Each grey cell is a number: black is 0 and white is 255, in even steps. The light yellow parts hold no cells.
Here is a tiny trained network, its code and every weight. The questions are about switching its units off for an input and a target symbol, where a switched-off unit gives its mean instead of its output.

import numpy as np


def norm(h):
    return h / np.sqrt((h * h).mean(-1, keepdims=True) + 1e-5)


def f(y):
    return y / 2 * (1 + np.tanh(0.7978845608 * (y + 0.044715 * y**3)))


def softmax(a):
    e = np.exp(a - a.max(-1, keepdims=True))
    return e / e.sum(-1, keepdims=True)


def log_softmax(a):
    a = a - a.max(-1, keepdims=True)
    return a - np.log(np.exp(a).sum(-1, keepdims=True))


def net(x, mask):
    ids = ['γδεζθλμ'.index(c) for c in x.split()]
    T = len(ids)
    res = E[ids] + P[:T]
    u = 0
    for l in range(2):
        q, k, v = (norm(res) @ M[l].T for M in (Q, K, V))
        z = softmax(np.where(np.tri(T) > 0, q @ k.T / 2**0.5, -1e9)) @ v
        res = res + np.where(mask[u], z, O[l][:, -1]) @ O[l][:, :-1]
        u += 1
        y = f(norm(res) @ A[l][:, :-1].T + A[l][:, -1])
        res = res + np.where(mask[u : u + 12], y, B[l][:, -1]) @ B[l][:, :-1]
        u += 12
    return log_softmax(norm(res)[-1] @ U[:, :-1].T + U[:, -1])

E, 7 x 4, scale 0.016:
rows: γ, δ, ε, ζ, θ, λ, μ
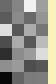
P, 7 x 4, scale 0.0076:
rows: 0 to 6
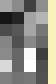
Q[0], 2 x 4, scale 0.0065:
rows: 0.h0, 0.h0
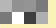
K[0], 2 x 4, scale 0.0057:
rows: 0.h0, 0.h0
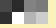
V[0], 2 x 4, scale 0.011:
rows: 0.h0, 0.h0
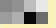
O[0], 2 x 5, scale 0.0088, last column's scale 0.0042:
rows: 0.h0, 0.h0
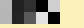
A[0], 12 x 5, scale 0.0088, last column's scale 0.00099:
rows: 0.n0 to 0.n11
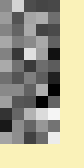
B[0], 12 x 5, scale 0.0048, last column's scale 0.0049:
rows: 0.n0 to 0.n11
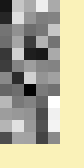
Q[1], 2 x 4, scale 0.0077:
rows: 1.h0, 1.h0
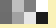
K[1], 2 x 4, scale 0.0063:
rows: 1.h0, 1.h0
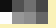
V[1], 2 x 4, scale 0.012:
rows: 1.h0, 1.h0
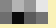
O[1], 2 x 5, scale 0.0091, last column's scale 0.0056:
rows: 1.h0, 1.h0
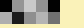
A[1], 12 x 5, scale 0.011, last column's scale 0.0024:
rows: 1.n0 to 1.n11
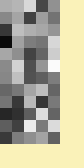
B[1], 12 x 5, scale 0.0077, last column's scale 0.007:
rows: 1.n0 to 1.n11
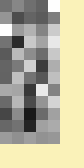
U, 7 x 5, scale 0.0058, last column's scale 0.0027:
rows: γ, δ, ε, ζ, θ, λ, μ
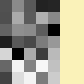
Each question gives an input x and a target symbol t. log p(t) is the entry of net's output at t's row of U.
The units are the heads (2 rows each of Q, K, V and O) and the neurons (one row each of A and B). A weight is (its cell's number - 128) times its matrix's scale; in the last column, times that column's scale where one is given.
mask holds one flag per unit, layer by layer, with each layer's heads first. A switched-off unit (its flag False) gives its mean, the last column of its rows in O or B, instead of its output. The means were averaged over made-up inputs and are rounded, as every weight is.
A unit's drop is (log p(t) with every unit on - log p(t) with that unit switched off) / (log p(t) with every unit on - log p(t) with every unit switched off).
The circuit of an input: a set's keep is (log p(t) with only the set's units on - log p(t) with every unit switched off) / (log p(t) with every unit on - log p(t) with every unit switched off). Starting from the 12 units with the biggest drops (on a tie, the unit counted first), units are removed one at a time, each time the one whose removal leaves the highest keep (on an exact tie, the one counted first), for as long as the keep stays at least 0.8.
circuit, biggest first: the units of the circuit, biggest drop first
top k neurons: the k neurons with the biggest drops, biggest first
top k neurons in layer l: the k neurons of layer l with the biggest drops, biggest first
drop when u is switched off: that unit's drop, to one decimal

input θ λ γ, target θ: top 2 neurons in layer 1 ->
(1.n6, 1.n9)
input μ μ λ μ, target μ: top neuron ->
(0.n10)
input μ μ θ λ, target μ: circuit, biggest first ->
(0.h0, 0.n0, 1.h0, 1.n3)
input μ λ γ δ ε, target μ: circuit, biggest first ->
(0.h0, 1.h0)
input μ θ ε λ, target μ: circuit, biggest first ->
(0.h0, 0.n0, 1.n5)
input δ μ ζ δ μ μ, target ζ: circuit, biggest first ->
(1.n10, 0.h0, 1.h0)
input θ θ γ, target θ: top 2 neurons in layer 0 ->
(0.n10, 0.n8)
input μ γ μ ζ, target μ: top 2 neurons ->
(0.n0, 1.n3)
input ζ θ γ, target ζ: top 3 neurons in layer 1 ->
(1.n10, 1.n8, 1.n2)
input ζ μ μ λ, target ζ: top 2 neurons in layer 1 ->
(1.n2, 1.n9)
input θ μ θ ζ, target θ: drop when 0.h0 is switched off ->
0.8
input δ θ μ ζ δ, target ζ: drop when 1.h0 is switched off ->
0.6
